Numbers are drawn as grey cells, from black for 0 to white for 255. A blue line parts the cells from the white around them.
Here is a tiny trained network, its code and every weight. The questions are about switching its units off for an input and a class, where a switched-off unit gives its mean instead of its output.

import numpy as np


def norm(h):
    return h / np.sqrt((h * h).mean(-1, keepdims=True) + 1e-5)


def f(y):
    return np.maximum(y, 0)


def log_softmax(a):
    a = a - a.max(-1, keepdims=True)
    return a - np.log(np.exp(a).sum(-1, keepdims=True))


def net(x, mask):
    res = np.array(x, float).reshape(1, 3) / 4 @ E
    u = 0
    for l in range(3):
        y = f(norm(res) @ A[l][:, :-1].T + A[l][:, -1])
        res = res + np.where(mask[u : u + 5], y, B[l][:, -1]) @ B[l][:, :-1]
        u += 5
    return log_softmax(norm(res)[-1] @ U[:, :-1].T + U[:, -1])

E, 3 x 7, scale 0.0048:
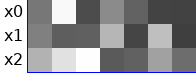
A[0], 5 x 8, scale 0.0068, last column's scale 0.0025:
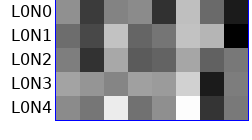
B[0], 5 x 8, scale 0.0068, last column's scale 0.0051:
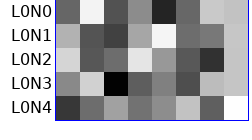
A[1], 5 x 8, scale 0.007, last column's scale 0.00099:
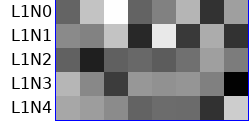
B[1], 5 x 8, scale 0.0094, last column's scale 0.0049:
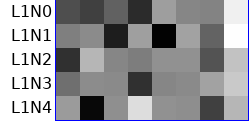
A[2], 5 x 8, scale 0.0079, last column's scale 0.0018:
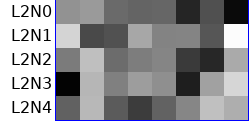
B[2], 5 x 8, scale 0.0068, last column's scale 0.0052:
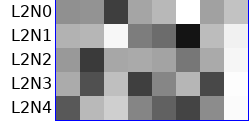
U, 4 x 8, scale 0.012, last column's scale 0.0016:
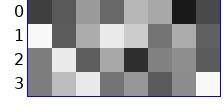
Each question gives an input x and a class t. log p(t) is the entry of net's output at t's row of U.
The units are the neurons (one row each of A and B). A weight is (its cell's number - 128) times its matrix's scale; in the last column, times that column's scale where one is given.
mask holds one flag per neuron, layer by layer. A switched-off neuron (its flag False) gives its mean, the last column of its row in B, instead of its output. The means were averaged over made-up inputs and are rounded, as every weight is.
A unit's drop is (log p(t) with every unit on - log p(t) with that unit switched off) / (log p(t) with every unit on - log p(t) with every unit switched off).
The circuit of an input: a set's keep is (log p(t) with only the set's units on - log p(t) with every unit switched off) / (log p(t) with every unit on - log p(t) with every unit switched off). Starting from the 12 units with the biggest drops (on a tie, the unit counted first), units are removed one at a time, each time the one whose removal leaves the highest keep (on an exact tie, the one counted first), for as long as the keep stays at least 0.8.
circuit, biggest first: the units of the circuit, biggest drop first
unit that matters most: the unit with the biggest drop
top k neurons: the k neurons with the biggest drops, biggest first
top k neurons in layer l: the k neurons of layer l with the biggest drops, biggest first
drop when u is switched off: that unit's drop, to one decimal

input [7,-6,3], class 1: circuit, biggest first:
[L1N4; L2N2]
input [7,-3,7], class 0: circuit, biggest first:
[L1N0; L1N4]
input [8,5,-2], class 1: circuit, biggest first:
[L1N1; L2N2]
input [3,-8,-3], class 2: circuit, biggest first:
[L1N1]
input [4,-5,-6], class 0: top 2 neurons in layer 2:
[L2N3; L2N1]
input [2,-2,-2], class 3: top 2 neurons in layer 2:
[L2N4; L2N3]
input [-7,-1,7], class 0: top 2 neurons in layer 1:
[L1N0; L1N4]
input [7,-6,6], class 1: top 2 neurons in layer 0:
[L0N4; L0N0]
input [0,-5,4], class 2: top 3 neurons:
[L1N1; L2N3; L0N2]
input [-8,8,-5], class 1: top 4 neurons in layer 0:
[L0N2; L0N1; L0N4; L0N3]
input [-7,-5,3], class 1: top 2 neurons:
[L0N1; L2N4]
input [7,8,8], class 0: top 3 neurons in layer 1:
[L1N0; L1N1; L1N4]
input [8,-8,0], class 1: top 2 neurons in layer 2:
[L2N2; L2N0]
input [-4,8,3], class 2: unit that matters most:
L0N0
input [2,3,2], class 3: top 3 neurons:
[L0N3; L1N1; L2N4]
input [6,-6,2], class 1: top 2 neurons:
[L1N4; L0N4]
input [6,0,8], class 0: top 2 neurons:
[L1N0; L1N4]
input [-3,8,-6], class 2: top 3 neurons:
[L0N0; L0N4; L1N0]
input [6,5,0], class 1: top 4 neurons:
[L1N1; L2N2; L1N4; L0N0]
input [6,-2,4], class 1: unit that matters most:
L0N4
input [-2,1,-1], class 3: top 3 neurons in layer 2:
[L2N1; L2N2; L2N0]
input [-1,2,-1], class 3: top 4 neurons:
[L1N1; L2N4; L2N3; L1N3]
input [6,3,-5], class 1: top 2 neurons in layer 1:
[L1N0; L1N1]
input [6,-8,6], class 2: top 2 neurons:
[L1N1; L0N2]
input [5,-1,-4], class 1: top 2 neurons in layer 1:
[L1N0; L1N2]
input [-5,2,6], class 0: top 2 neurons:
[L0N4; L1N0]
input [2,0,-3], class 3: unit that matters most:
L0N4
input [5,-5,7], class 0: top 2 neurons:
[L1N0; L1N4]
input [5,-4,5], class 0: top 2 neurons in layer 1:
[L1N0; L1N4]
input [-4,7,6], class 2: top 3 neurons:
[L0N0; L0N3; L2N3]
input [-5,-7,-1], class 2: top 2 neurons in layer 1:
[L1N1; L1N4]
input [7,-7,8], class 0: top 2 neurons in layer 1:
[L1N0; L1N4]
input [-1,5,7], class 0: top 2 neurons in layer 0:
[L0N4; L0N2]
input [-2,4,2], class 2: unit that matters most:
L0N0
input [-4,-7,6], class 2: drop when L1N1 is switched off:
1.2
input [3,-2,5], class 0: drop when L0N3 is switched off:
0.0
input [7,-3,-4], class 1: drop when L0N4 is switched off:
0.1
